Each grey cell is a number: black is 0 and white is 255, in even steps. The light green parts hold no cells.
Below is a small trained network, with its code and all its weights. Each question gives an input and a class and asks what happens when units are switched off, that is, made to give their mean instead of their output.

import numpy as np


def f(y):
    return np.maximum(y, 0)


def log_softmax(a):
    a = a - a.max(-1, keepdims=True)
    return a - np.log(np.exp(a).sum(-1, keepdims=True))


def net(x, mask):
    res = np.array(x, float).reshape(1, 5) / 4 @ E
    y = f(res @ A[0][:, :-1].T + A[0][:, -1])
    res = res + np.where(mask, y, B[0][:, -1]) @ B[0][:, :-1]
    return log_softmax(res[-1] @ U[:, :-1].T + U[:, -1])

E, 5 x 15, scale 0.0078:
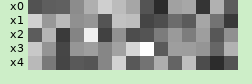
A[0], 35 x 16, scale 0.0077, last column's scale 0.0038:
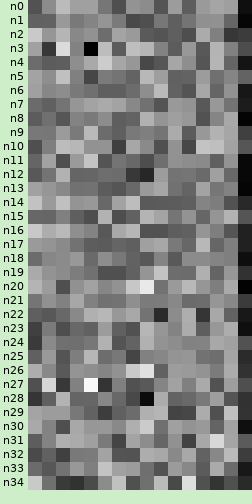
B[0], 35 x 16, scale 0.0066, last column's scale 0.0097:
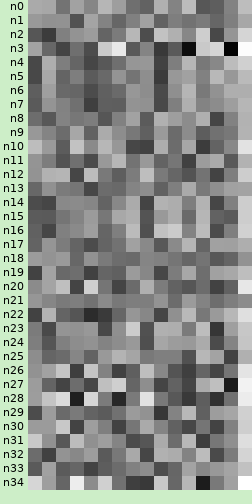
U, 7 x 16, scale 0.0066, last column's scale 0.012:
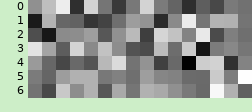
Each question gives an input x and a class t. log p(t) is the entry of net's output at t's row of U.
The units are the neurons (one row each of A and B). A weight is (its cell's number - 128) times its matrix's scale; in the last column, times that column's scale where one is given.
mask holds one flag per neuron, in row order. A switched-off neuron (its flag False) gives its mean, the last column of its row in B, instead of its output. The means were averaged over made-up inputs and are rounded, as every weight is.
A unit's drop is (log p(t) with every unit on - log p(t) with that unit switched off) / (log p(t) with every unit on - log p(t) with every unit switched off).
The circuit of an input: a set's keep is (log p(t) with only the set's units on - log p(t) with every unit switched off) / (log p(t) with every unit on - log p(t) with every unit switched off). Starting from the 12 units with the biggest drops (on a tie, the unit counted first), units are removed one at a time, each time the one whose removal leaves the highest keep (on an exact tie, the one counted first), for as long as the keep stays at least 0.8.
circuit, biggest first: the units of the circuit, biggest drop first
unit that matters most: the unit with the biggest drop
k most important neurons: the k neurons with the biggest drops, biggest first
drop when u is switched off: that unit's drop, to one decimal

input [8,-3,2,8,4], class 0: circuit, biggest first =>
n20
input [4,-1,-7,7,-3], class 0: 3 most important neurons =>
n26, n20, n27
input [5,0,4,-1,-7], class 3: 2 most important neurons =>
n10, n31
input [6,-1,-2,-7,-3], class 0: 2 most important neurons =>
n28, n12
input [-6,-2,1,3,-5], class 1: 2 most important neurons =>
n34, n29
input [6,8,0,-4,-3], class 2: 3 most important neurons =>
n2, n16, n14
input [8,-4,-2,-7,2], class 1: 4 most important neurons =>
n22, n4, n33, n26
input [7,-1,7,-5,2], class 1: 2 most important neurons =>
n3, n4
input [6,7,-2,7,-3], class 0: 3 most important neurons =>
n26, n20, n30
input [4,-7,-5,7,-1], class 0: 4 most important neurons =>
n26, n20, n30, n2
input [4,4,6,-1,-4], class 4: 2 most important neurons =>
n27, n34
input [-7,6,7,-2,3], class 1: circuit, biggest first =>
n29, n19
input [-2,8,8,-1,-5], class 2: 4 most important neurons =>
n2, n16, n3, n14
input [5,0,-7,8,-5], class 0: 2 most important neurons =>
n26, n20
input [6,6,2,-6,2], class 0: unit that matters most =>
n28
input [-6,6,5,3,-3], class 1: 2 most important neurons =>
n29, n19
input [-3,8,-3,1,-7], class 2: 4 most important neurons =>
n2, n16, n14, n34
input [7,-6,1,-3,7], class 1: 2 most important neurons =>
n22, n4
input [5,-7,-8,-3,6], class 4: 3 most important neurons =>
n3, n2, n16
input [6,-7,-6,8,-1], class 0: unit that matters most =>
n26
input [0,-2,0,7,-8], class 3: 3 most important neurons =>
n10, n31, n28
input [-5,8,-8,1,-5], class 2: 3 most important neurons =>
n2, n16, n14
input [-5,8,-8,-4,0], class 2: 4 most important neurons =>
n2, n16, n14, n27
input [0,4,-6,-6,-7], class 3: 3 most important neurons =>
n10, n31, n0
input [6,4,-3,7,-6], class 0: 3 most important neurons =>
n26, n20, n30
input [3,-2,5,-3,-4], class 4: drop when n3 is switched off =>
-0.1
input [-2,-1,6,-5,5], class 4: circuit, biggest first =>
n27
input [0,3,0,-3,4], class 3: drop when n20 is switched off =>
0.4
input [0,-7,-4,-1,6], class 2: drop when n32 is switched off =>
0.2
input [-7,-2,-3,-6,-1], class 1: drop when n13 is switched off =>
0.1
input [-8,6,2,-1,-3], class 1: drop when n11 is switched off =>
0.0
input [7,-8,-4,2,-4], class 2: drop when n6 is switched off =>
0.1
